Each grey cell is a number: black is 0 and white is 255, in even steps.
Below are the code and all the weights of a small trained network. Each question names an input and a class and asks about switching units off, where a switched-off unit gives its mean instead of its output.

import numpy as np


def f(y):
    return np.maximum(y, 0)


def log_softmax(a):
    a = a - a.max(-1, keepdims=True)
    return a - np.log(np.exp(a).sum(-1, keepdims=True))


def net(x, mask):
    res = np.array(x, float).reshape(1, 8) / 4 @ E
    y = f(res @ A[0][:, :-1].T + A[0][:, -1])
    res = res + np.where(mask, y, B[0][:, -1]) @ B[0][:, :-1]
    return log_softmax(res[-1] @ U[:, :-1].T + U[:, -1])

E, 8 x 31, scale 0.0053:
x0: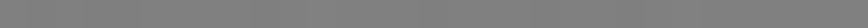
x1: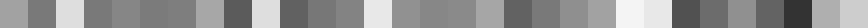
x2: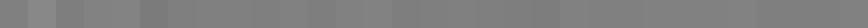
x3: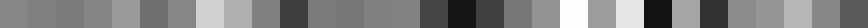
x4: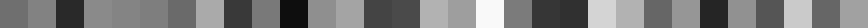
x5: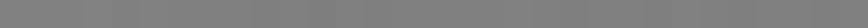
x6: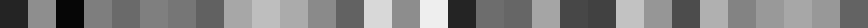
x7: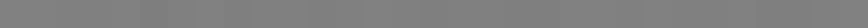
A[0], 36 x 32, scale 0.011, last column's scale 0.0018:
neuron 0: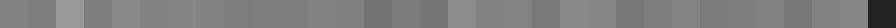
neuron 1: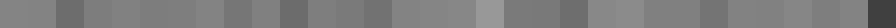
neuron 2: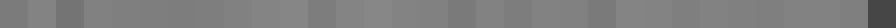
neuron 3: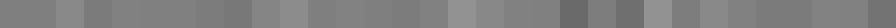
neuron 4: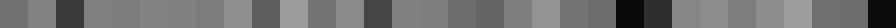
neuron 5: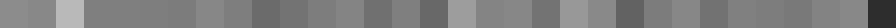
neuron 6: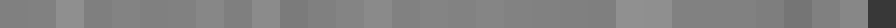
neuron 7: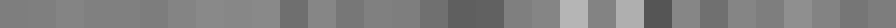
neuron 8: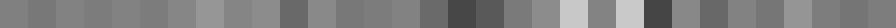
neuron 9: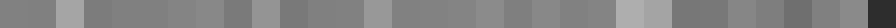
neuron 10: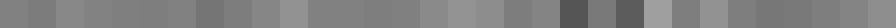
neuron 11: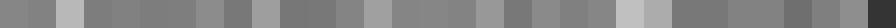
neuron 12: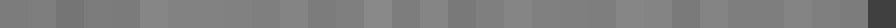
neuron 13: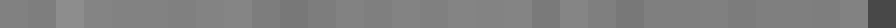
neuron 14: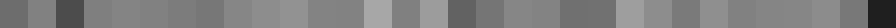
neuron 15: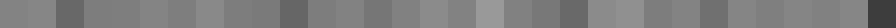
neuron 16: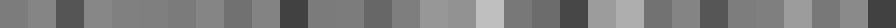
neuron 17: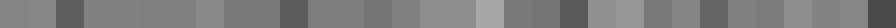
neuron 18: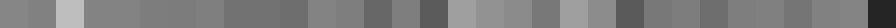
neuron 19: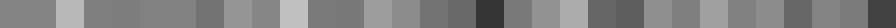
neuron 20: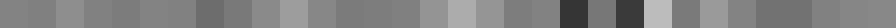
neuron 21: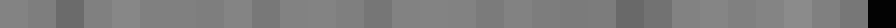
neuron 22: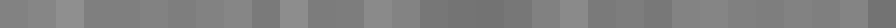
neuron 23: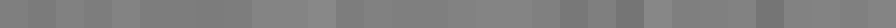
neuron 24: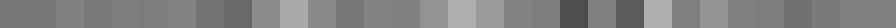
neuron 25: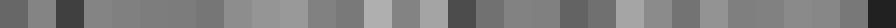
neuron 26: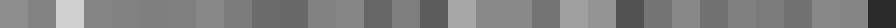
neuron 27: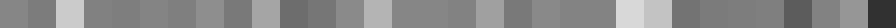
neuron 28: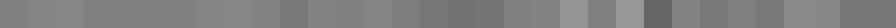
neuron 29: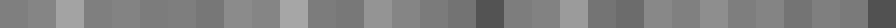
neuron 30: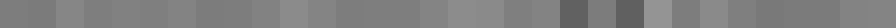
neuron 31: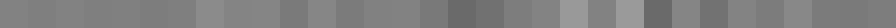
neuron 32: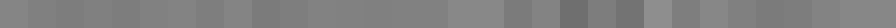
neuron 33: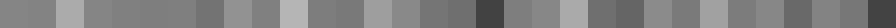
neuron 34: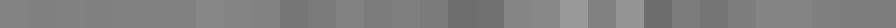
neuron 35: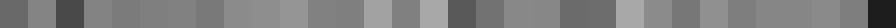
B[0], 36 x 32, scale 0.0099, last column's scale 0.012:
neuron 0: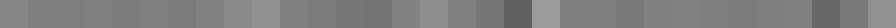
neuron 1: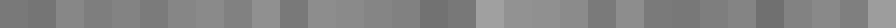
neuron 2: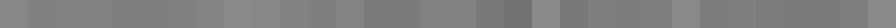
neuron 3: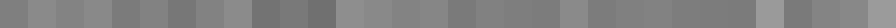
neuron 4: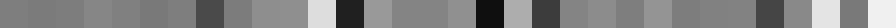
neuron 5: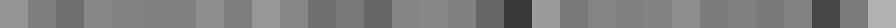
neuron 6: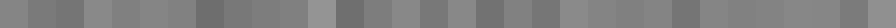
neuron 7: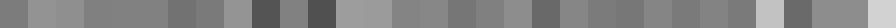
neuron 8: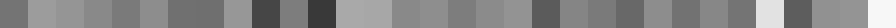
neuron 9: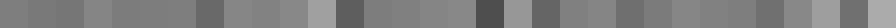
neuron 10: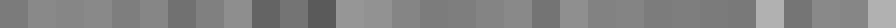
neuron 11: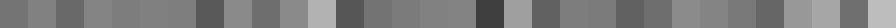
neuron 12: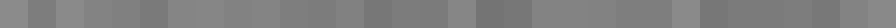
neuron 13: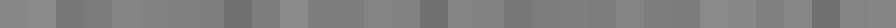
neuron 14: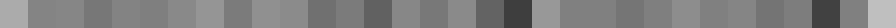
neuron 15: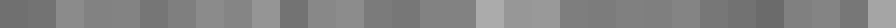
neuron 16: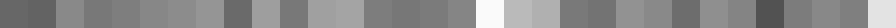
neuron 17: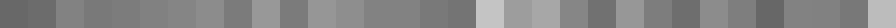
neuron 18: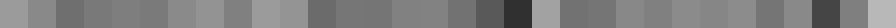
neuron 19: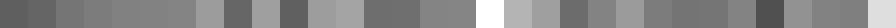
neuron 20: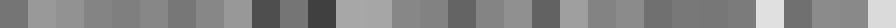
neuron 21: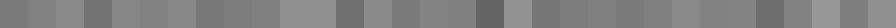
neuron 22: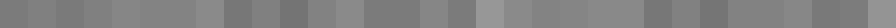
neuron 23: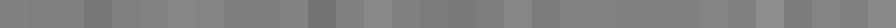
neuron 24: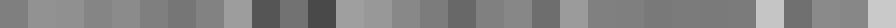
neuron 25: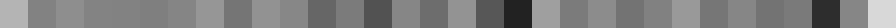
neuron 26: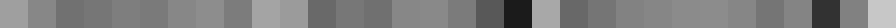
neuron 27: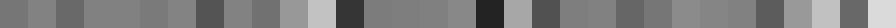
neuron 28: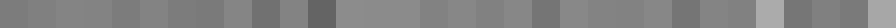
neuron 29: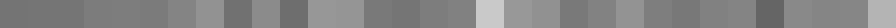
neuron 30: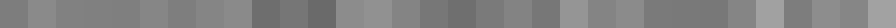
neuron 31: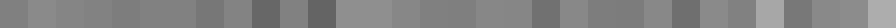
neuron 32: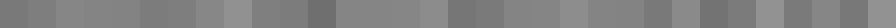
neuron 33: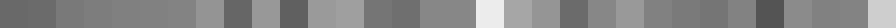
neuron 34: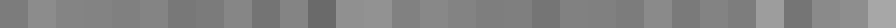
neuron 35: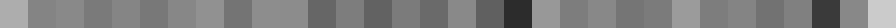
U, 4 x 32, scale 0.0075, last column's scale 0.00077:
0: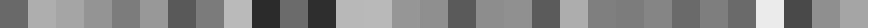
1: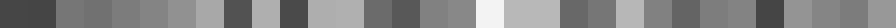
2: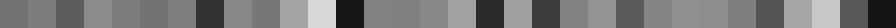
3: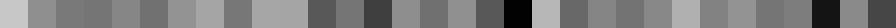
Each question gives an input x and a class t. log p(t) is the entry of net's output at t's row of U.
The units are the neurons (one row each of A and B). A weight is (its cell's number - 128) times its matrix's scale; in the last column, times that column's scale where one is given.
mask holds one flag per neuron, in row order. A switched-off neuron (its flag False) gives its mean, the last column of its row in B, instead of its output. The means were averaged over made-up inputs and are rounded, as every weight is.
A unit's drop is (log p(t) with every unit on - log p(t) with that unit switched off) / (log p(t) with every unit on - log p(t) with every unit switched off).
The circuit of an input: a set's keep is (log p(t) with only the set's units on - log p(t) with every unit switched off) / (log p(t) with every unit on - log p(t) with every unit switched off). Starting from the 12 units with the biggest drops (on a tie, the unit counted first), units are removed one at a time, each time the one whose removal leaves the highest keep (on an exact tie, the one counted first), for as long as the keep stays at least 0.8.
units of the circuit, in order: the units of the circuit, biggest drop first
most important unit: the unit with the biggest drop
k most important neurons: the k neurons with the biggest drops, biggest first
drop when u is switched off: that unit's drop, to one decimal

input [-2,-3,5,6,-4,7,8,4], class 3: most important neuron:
(neuron 25)
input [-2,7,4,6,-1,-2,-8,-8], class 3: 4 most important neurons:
(neuron 26; neuron 4; neuron 18; neuron 5)
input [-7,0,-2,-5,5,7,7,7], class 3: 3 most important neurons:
(neuron 25; neuron 35; neuron 8)
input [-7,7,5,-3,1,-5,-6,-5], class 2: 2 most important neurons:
(neuron 27; neuron 11)
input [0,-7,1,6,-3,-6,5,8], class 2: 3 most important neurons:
(neuron 4; neuron 20; neuron 24)
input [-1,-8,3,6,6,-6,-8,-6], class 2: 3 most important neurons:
(neuron 4; neuron 25; neuron 35)
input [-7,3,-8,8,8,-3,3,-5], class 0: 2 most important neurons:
(neuron 8; neuron 7)
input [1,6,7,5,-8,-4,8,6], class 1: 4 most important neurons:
(neuron 19; neuron 33; neuron 29; neuron 26)
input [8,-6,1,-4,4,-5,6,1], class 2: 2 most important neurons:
(neuron 4; neuron 26)
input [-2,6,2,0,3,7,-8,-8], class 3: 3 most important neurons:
(neuron 26; neuron 4; neuron 18)
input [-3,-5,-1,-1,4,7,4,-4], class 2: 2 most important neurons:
(neuron 4; neuron 19)
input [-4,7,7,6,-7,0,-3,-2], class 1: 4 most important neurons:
(neuron 19; neuron 33; neuron 4; neuron 29)
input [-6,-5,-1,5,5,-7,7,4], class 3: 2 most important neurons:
(neuron 25; neuron 35)
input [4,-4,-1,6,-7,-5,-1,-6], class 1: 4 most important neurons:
(neuron 19; neuron 33; neuron 20; neuron 29)
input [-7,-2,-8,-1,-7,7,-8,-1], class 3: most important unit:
neuron 26
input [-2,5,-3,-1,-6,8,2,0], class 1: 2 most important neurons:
(neuron 19; neuron 33)
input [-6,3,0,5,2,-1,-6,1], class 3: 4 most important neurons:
(neuron 26; neuron 18; neuron 20; neuron 5)
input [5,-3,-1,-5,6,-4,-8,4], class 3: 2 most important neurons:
(neuron 26; neuron 18)
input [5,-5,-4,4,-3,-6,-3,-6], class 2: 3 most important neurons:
(neuron 4; neuron 20; neuron 24)
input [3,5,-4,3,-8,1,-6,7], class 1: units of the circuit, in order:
(neuron 19)
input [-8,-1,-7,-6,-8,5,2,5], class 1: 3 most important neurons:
(neuron 19; neuron 33; neuron 8)
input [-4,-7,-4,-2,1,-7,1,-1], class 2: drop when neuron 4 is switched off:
0.1
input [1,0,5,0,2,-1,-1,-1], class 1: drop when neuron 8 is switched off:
0.2
